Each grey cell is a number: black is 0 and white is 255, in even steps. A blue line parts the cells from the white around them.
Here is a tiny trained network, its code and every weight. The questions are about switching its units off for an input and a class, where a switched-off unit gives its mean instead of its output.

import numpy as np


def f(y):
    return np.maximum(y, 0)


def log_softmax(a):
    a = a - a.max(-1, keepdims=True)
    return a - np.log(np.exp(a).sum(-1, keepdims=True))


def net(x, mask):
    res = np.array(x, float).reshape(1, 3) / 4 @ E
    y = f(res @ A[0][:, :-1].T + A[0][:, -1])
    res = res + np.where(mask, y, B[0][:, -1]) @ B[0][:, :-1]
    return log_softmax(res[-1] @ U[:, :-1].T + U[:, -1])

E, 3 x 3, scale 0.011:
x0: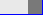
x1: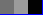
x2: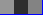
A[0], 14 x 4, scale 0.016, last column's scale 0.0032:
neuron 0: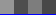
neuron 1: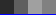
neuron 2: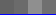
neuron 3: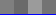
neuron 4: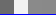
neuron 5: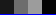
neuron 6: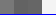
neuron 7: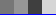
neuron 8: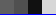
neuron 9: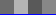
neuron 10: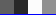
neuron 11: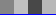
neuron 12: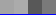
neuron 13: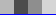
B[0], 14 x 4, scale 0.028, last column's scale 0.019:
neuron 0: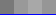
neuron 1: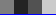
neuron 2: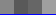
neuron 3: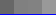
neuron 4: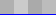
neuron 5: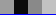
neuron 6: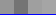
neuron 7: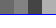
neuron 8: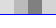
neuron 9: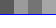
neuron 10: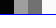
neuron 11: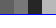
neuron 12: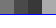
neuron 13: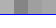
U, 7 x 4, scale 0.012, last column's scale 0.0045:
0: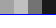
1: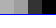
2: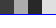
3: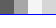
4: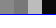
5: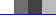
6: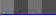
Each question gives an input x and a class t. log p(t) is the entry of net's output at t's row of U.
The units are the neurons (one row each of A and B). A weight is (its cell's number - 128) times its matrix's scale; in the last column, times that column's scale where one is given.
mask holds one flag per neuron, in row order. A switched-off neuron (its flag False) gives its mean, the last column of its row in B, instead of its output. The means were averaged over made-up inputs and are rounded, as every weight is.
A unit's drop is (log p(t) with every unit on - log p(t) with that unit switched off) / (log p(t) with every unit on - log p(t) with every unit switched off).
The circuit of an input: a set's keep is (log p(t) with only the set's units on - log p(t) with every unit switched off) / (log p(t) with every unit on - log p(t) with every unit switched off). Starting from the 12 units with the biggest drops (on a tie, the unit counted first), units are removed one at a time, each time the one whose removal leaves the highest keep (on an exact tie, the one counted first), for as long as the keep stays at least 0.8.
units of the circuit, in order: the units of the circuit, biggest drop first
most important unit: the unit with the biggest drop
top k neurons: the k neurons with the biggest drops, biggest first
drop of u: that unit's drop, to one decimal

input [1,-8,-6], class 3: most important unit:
neuron 11
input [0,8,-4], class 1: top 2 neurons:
[neuron 10; neuron 8]
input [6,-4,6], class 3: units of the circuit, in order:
[neuron 1; neuron 11]
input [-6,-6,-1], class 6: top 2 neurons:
[neuron 5; neuron 1]
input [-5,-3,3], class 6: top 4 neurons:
[neuron 5; neuron 1; neuron 11; neuron 7]
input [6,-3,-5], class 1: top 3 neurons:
[neuron 10; neuron 4; neuron 12]
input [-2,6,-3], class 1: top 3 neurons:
[neuron 10; neuron 8; neuron 5]
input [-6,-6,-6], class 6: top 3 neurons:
[neuron 5; neuron 1; neuron 11]
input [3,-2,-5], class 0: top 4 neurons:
[neuron 10; neuron 4; neuron 1; neuron 5]
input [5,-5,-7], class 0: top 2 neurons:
[neuron 4; neuron 10]
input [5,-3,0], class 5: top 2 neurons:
[neuron 10; neuron 9]
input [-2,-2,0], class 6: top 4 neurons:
[neuron 11; neuron 7; neuron 9; neuron 4]
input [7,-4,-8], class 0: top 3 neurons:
[neuron 4; neuron 10; neuron 1]
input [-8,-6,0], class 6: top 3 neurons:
[neuron 5; neuron 1; neuron 11]
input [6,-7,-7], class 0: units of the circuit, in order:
[neuron 4]
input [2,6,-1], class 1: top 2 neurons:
[neuron 10; neuron 8]
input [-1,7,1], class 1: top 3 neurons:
[neuron 10; neuron 8; neuron 5]
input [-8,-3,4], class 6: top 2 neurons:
[neuron 5; neuron 1]
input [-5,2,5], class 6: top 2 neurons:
[neuron 10; neuron 4]
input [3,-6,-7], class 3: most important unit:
neuron 8
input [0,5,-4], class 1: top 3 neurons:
[neuron 10; neuron 8; neuron 4]
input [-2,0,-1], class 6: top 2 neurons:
[neuron 10; neuron 8]
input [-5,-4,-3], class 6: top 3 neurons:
[neuron 5; neuron 1; neuron 11]
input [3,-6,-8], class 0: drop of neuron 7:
-0.1
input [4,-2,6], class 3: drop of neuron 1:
0.2
